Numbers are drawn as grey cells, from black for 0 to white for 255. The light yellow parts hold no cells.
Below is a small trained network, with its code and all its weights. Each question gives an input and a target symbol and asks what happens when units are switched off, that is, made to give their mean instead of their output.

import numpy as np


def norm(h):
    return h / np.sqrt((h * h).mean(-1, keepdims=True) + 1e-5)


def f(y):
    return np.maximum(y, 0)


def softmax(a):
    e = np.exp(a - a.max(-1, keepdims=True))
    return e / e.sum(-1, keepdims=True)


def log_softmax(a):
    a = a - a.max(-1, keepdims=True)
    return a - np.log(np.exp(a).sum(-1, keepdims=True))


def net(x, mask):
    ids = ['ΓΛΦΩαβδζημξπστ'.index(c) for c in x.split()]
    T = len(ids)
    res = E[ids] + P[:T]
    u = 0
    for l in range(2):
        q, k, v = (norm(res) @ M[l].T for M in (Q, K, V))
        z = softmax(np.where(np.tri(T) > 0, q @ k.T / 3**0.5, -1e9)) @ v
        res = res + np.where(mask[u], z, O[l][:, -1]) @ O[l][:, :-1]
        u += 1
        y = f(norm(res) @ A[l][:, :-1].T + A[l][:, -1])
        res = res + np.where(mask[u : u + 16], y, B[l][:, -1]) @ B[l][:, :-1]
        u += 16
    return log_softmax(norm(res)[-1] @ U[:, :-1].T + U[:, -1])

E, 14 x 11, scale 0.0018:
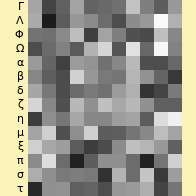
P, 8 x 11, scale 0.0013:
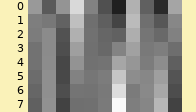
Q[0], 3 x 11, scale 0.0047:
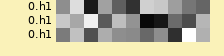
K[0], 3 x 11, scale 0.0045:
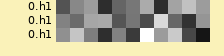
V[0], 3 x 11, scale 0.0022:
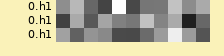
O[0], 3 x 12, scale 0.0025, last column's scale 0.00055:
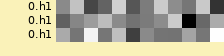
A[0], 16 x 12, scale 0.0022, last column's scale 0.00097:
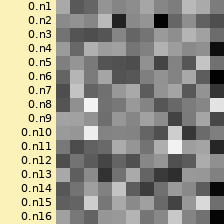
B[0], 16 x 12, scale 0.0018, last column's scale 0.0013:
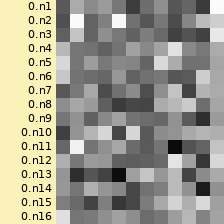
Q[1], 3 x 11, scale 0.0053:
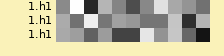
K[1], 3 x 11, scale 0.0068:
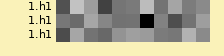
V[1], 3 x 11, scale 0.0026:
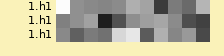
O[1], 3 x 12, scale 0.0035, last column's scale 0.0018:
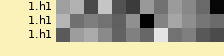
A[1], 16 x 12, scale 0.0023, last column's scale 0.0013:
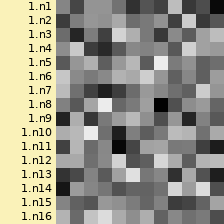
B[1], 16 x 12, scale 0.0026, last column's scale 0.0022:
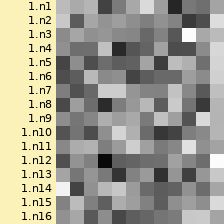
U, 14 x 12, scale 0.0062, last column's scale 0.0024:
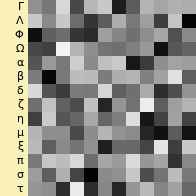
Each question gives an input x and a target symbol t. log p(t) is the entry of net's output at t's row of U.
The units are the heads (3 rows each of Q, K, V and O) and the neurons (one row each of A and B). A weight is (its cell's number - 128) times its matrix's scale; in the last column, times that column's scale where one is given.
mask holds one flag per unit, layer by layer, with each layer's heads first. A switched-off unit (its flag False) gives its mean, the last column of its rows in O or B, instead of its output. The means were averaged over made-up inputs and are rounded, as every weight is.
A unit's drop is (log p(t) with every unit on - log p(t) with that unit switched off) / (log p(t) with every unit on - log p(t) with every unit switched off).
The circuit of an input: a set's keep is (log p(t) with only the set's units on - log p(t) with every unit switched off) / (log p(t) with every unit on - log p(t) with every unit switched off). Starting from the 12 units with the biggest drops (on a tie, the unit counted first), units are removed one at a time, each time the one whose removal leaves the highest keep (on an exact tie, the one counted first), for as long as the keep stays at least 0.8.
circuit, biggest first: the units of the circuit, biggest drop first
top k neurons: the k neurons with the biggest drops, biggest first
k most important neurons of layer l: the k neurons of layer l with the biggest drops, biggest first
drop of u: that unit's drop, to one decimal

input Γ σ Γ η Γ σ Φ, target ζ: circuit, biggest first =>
0.h1; 1.n8
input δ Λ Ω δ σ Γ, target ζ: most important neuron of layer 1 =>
1.n5
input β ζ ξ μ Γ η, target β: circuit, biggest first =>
0.n15; 1.n14
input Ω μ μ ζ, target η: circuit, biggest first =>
0.h1; 1.h1
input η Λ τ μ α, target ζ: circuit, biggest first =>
0.h1; 1.n12
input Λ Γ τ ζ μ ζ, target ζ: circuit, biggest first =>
0.h1; 1.n12
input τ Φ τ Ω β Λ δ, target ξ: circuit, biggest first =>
0.h1; 1.n6
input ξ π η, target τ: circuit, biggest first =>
0.n13; 1.h1; 1.n4; 0.h1
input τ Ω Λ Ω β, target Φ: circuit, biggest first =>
1.h1; 1.n5
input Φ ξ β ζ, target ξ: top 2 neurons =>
1.n6; 1.n16
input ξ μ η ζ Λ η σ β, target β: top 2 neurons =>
1.n9; 0.n5
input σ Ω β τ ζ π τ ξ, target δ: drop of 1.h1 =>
1.1
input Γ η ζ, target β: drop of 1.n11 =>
0.0
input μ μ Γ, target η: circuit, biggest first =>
0.h1
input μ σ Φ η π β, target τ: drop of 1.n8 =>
0.1
